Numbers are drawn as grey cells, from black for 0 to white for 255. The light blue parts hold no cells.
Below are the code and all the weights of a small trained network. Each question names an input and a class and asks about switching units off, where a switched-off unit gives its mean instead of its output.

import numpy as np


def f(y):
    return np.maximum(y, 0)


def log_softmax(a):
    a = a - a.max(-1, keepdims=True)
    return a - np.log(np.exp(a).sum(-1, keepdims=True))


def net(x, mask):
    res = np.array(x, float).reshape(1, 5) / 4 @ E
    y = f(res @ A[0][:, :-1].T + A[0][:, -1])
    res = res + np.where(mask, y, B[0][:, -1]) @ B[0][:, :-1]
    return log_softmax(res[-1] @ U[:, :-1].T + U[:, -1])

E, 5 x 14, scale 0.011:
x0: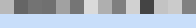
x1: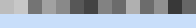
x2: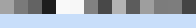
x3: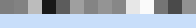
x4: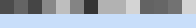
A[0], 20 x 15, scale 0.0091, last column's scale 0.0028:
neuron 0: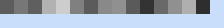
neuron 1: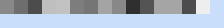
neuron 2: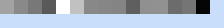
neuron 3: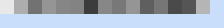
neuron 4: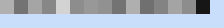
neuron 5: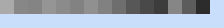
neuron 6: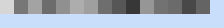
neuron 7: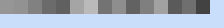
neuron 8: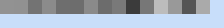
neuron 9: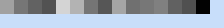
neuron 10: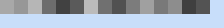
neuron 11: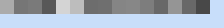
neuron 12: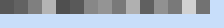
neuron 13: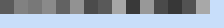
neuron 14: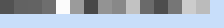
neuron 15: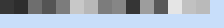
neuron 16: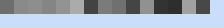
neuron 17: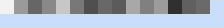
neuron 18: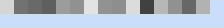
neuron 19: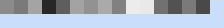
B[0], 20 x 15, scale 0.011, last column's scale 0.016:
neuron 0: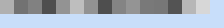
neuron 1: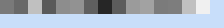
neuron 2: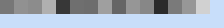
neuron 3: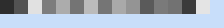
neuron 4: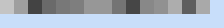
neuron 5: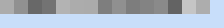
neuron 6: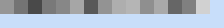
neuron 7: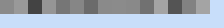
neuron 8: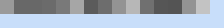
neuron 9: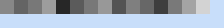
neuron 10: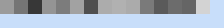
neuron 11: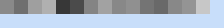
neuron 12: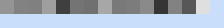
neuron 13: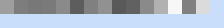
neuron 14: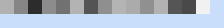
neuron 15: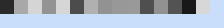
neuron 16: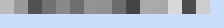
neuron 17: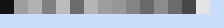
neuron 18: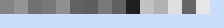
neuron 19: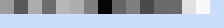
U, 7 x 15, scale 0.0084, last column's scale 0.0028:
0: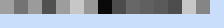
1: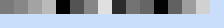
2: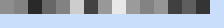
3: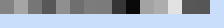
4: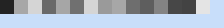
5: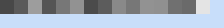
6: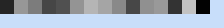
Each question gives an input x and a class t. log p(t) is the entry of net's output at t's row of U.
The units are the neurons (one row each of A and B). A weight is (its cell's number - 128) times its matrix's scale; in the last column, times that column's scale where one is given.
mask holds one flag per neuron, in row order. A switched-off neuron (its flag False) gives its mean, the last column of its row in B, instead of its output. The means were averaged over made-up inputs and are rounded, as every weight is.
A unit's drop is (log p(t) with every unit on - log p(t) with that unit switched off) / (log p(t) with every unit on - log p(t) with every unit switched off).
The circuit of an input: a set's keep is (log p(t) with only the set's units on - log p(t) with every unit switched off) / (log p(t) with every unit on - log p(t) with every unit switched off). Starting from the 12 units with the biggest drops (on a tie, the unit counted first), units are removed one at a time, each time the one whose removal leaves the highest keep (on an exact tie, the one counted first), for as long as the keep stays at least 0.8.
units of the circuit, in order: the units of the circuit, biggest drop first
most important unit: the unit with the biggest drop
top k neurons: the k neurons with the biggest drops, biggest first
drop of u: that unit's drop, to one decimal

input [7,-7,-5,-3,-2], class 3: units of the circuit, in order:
[neuron 18]
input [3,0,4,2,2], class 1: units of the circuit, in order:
[neuron 2; neuron 11]
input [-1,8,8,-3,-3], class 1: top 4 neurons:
[neuron 9; neuron 2; neuron 11; neuron 15]
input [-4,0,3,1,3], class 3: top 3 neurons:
[neuron 16; neuron 13; neuron 10]
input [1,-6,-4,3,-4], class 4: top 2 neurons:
[neuron 15; neuron 14]
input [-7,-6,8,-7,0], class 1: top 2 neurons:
[neuron 9; neuron 2]
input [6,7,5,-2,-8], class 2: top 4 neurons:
[neuron 6; neuron 10; neuron 8; neuron 15]
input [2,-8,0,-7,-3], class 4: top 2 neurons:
[neuron 15; neuron 19]
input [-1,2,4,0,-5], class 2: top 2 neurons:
[neuron 6; neuron 12]
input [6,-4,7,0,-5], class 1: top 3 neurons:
[neuron 2; neuron 9; neuron 11]
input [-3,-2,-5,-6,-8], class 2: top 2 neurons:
[neuron 10; neuron 19]
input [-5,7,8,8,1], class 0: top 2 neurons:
[neuron 19; neuron 12]
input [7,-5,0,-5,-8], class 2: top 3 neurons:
[neuron 8; neuron 10; neuron 6]
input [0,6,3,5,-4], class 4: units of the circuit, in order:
[neuron 17]
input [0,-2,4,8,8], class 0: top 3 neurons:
[neuron 19; neuron 10; neuron 6]
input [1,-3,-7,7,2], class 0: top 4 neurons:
[neuron 19; neuron 2; neuron 9; neuron 11]
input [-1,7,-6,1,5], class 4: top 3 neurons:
[neuron 3; neuron 9; neuron 2]
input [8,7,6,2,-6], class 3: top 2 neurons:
[neuron 18; neuron 4]
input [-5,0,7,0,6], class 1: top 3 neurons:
[neuron 9; neuron 2; neuron 11]
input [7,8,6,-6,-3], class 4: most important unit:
neuron 17
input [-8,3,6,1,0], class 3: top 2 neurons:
[neuron 16; neuron 13]
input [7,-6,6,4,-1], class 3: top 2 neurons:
[neuron 18; neuron 4]
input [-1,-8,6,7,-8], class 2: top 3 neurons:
[neuron 6; neuron 10; neuron 7]
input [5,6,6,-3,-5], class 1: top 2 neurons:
[neuron 9; neuron 2]
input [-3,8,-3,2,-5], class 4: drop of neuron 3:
0.2
